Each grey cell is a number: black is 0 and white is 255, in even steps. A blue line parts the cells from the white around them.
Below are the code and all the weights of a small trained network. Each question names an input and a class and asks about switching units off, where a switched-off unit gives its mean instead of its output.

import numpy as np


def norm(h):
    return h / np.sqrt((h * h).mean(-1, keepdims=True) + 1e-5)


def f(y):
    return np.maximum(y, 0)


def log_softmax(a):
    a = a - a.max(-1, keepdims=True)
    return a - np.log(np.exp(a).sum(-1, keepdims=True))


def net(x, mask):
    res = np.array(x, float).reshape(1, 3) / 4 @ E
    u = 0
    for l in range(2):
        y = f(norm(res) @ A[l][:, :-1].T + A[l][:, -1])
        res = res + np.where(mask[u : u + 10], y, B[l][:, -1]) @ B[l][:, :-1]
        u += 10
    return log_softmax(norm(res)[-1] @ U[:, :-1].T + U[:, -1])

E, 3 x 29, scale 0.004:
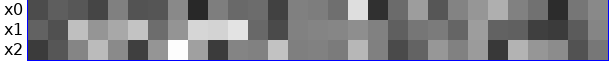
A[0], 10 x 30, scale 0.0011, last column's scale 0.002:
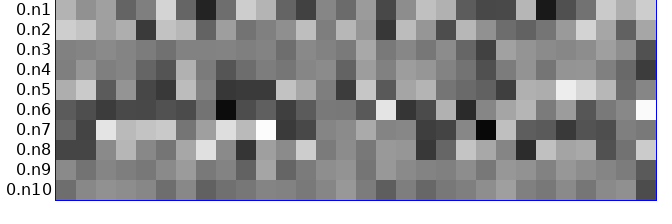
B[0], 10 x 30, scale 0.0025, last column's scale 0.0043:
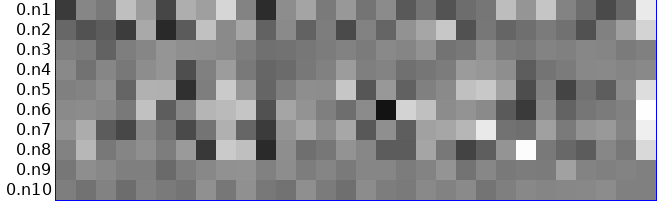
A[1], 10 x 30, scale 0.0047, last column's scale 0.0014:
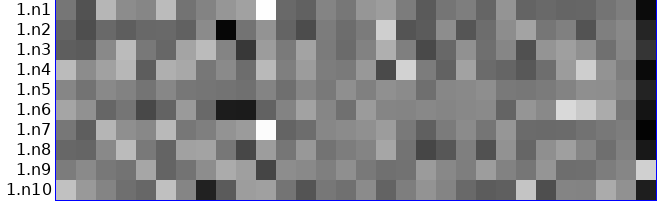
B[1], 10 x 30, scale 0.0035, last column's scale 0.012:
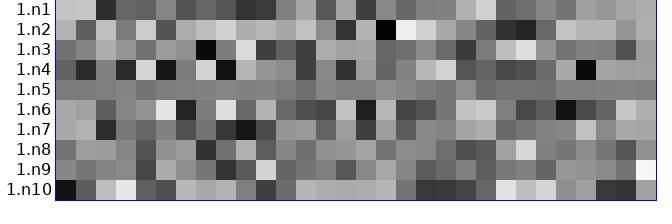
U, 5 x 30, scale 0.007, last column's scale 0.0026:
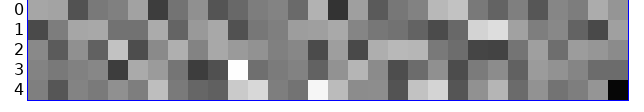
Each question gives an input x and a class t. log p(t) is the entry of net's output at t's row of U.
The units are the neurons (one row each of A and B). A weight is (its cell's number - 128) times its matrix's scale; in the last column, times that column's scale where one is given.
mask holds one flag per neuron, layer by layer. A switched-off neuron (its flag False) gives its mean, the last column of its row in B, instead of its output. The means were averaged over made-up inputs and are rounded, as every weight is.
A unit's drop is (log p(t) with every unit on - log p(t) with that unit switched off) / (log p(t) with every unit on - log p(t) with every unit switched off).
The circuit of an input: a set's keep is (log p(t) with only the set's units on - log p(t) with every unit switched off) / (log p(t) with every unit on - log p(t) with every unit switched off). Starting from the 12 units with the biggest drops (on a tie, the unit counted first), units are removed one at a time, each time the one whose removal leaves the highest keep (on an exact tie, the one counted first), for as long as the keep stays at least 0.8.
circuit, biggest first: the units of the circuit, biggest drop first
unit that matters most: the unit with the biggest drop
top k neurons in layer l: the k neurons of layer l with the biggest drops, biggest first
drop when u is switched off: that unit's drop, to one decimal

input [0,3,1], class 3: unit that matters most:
0.n7
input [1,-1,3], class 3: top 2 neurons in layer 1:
[1.n9 1.n10]
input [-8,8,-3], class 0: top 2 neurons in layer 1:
[1.n1 1.n7]
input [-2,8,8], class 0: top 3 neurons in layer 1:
[1.n1 1.n7 1.n10]
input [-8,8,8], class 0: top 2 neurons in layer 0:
[0.n1 0.n6]
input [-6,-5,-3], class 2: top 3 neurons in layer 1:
[1.n4 1.n1 1.n7]
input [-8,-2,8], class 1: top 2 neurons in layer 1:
[1.n3 1.n8]
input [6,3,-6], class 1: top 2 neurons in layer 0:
[0.n2 0.n6]
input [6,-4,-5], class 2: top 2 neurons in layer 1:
[1.n2 1.n3]
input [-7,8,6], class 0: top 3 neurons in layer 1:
[1.n1 1.n7 1.n2]
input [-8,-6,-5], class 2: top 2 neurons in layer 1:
[1.n4 1.n1]
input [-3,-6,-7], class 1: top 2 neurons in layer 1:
[1.n10 1.n1]
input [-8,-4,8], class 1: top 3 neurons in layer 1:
[1.n3 1.n8 1.n2]
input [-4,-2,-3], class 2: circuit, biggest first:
[1.n4]
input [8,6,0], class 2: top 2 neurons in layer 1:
[1.n2 1.n6]
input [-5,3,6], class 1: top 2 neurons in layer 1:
[1.n3 1.n2]
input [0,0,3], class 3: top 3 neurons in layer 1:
[1.n9 1.n10 1.n3]
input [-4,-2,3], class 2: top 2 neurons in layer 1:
[1.n10 1.n4]
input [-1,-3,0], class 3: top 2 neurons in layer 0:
[0.n5 0.n7]
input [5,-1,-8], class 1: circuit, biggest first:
[1.n10]
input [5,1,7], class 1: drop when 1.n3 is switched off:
0.1
